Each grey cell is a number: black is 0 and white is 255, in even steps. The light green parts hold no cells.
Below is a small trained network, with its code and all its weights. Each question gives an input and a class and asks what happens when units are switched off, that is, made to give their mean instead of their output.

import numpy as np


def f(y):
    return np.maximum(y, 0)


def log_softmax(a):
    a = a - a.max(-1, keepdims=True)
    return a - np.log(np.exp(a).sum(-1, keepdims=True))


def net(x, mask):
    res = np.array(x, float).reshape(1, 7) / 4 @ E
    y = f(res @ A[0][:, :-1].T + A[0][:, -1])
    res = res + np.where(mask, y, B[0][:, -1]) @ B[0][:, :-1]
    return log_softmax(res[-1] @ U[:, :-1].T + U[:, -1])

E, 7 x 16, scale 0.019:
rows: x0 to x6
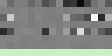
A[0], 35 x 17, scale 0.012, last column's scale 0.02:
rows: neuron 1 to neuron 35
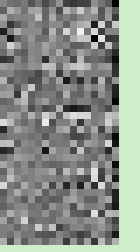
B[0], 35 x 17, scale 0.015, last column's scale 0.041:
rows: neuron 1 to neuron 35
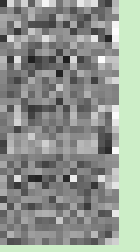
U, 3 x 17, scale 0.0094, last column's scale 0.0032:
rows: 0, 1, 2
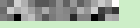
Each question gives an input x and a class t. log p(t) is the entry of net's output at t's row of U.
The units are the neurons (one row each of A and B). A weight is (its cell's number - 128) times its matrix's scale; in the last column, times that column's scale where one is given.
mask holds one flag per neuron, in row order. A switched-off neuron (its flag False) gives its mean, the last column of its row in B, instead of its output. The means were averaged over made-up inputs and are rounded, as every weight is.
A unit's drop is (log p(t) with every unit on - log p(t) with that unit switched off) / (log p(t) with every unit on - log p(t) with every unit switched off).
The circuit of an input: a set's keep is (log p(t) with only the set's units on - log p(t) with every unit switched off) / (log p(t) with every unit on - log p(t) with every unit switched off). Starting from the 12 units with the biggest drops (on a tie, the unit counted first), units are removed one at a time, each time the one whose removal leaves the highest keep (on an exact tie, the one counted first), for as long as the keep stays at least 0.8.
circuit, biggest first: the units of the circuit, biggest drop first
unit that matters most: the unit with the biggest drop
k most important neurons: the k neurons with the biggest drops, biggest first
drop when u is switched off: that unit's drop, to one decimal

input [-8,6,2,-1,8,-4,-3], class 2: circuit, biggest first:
(neuron 5)
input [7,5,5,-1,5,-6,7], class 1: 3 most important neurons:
(neuron 1; neuron 22; neuron 20)
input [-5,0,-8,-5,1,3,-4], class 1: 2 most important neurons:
(neuron 6; neuron 16)
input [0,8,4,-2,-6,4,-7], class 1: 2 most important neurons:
(neuron 21; neuron 16)
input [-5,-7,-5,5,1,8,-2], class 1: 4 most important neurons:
(neuron 6; neuron 16; neuron 9; neuron 26)
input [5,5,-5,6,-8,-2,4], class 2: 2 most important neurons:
(neuron 27; neuron 12)
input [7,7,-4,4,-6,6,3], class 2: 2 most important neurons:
(neuron 27; neuron 12)
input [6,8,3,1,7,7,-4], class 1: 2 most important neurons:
(neuron 22; neuron 1)
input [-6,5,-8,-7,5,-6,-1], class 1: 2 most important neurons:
(neuron 6; neuron 22)
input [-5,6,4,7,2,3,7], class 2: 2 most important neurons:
(neuron 5; neuron 6)
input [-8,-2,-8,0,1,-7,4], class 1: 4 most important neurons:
(neuron 6; neuron 16; neuron 9; neuron 26)
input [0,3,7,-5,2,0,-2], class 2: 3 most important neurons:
(neuron 6; neuron 5; neuron 17)
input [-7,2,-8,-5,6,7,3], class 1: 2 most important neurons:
(neuron 6; neuron 22)
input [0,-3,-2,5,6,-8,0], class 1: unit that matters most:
neuron 22
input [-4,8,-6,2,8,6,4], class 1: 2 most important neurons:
(neuron 6; neuron 22)
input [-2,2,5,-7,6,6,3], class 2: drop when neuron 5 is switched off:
0.3
